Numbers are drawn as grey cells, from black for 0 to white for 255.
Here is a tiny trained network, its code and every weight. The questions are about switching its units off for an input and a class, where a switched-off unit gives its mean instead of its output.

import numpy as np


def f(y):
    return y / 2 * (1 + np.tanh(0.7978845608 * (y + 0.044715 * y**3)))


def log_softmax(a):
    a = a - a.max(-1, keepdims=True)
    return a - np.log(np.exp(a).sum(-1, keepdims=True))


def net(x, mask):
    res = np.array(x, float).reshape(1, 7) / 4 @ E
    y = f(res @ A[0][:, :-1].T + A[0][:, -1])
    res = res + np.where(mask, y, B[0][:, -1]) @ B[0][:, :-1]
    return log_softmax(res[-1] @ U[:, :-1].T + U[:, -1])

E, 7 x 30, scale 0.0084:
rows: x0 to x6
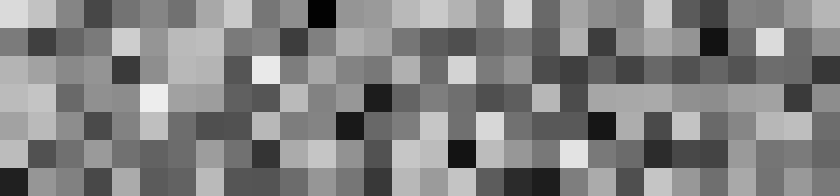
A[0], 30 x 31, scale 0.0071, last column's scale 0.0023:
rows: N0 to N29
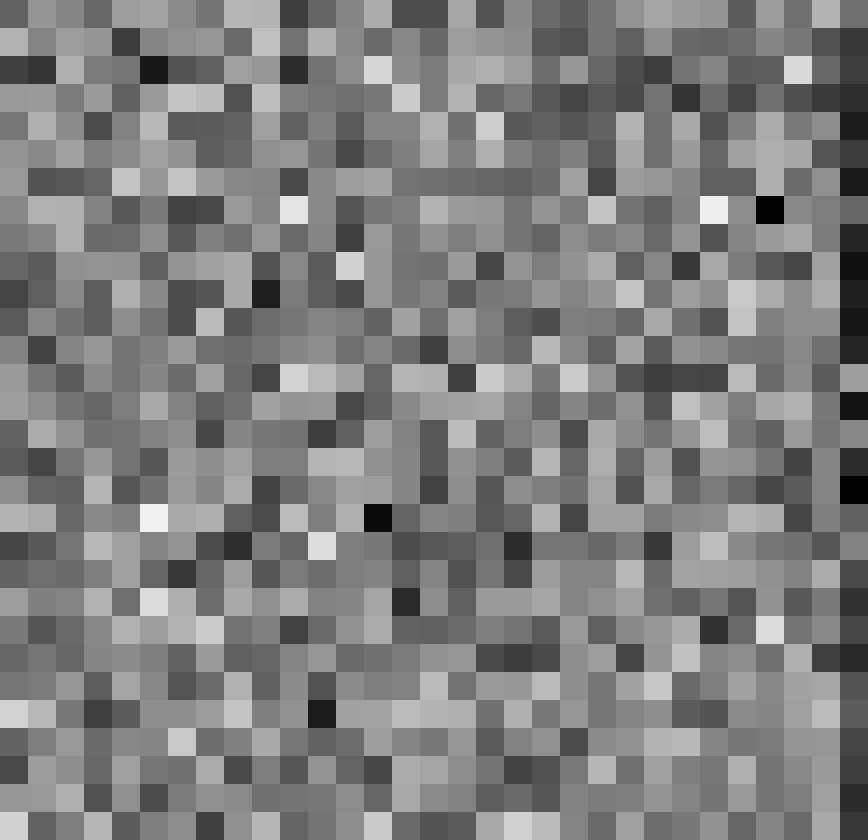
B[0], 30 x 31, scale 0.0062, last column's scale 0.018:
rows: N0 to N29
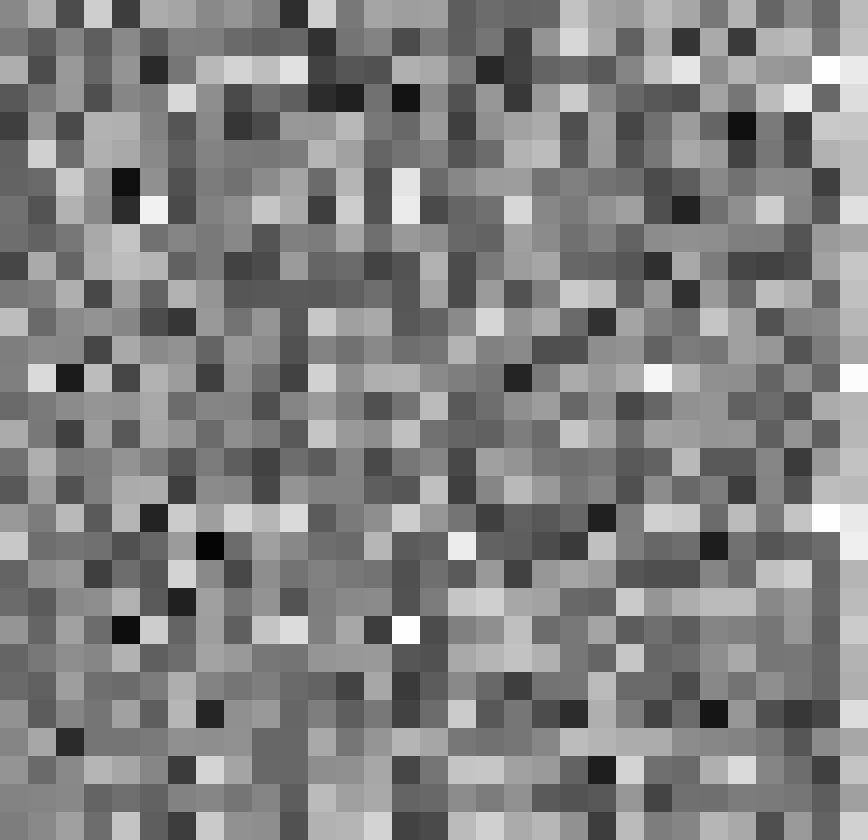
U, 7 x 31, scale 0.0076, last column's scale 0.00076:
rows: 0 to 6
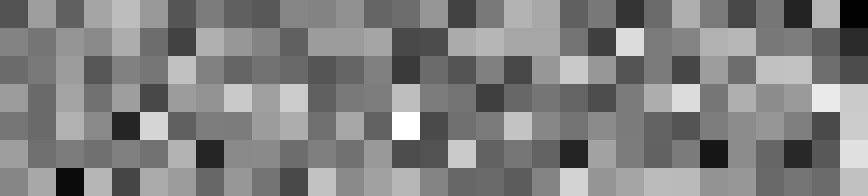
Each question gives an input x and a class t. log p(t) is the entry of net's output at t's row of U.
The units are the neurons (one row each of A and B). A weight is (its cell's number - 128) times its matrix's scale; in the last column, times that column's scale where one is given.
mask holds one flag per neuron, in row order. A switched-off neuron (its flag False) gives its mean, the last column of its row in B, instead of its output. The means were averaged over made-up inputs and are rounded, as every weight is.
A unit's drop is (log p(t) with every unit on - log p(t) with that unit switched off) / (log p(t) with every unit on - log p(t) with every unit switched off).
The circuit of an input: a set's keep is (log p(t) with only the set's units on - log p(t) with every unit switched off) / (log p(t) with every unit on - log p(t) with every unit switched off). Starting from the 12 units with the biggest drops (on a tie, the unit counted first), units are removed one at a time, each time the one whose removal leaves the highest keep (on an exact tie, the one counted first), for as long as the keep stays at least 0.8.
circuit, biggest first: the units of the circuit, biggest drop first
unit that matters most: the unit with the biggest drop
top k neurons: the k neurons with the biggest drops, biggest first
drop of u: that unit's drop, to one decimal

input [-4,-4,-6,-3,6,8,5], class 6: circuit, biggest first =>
N13
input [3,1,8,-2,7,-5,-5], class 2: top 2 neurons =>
N3, N1
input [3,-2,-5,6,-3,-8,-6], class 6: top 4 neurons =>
N0, N15, N2, N26
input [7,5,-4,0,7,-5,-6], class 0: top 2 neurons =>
N4, N19
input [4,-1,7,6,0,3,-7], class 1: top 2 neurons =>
N21, N29
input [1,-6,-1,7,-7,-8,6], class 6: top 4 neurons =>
N15, N0, N2, N26
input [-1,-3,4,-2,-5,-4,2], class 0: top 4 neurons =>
N13, N9, N17, N16
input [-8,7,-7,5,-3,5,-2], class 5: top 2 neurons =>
N19, N3
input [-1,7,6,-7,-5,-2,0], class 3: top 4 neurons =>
N2, N7, N10, N20
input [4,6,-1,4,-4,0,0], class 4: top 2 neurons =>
N22, N2
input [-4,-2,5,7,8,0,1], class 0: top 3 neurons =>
N4, N2, N5
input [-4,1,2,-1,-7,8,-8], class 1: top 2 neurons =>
N29, N21
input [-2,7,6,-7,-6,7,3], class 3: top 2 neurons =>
N2, N7
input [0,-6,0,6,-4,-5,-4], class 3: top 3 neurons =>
N18, N22, N13
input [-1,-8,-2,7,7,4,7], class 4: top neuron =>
N7
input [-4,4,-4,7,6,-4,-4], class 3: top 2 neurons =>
N18, N9
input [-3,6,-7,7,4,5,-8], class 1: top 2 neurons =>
N21, N29
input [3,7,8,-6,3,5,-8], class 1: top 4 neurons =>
N29, N21, N10, N20
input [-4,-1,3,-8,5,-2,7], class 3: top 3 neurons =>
N2, N29, N21
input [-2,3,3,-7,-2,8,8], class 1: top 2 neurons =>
N27, N11
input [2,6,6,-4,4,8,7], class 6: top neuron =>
N13
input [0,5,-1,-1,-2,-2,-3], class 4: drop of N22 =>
0.2
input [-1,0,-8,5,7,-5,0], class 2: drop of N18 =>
0.0
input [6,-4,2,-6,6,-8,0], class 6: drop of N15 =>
0.7
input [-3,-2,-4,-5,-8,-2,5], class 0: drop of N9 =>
0.1
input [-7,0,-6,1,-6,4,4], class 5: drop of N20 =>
0.1
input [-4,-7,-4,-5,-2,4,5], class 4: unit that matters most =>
N7
